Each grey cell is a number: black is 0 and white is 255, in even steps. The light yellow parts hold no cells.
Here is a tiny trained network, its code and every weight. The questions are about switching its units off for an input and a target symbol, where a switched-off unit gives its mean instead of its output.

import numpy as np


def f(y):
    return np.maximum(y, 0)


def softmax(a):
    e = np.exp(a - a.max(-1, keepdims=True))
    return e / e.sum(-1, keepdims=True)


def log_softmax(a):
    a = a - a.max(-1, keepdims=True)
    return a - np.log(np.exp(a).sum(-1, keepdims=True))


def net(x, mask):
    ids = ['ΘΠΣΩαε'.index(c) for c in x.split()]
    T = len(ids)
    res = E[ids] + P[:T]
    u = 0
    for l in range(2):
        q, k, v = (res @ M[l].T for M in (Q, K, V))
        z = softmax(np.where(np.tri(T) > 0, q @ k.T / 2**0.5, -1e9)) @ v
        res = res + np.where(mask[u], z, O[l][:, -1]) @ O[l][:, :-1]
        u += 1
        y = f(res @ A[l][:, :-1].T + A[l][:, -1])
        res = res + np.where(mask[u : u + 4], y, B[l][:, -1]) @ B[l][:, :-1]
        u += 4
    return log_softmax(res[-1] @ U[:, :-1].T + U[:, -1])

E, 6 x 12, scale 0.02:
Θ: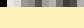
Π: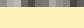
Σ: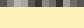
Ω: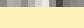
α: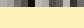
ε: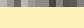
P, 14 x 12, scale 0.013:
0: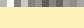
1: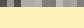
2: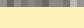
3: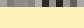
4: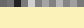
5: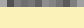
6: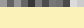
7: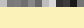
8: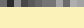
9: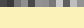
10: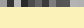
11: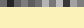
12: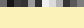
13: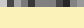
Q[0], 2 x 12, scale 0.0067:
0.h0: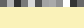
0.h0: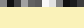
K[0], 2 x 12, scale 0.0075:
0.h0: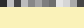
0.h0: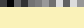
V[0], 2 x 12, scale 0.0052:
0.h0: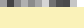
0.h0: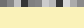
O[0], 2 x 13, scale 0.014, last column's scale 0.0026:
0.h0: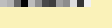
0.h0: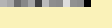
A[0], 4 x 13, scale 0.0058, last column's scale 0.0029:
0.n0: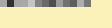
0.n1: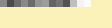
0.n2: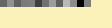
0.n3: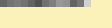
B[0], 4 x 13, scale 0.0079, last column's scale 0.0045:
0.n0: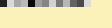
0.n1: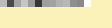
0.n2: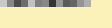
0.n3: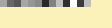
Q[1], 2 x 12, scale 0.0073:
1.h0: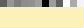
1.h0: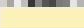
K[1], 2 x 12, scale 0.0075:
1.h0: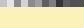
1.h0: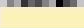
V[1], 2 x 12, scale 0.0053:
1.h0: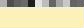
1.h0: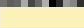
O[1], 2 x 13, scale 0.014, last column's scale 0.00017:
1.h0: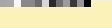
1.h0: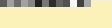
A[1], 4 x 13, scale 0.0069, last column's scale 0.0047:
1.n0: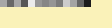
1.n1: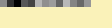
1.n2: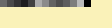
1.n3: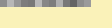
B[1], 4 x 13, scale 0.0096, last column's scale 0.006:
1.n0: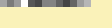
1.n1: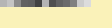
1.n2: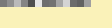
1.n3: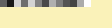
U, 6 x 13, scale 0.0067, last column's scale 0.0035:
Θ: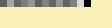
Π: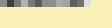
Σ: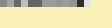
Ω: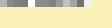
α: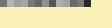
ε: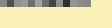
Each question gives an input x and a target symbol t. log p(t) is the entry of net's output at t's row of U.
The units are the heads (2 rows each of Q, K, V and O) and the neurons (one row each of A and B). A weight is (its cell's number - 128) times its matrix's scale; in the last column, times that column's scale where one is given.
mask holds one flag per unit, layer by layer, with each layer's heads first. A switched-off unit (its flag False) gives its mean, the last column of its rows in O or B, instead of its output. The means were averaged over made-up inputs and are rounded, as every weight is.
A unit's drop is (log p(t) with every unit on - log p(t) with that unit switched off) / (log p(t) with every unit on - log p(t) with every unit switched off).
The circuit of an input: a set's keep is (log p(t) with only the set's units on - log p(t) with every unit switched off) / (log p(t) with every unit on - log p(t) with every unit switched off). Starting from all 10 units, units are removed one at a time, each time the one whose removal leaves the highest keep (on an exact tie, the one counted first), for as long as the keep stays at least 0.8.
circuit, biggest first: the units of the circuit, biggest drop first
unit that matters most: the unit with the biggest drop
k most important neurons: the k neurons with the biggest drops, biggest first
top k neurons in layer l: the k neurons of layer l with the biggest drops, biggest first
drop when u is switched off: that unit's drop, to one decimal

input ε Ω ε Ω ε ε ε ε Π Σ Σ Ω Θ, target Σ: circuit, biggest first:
[1.h0, 1.n3]
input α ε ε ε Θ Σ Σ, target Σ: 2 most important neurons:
[1.n3, 1.n1]
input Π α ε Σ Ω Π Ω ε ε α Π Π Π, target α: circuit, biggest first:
[1.h0]
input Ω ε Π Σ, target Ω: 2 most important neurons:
[0.n2, 0.n0]
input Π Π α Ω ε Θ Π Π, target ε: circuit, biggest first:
[0.h0, 0.n1]
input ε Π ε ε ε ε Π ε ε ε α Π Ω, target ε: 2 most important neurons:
[1.n0, 0.n0]
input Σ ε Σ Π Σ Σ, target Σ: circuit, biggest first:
[1.h0, 1.n3]
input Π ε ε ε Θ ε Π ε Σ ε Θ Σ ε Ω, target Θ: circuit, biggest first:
[1.n1, 1.h0]
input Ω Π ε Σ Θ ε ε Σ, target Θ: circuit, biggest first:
[1.n1, 1.h0]
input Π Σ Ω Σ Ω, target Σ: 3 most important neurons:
[1.n0, 1.n3, 0.n3]
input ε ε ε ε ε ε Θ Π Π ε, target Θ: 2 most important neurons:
[1.n1, 0.n3]
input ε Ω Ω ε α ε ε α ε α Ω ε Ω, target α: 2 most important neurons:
[1.n0, 0.n3]
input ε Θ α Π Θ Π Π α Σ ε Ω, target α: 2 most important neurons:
[1.n0, 0.n1]
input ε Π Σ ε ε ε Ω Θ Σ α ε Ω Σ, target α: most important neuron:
[0.n2]
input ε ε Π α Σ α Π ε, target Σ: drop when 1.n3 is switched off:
0.2
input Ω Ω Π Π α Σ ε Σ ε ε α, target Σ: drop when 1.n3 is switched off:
0.3
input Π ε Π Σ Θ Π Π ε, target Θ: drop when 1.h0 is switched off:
1.1
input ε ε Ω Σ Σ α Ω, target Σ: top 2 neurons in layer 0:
[0.n1, 0.n2]
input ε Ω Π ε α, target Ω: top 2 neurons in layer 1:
[1.n3, 1.n1]
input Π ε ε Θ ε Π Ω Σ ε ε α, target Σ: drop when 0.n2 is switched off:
0.1
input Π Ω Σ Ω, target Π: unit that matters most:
1.n0
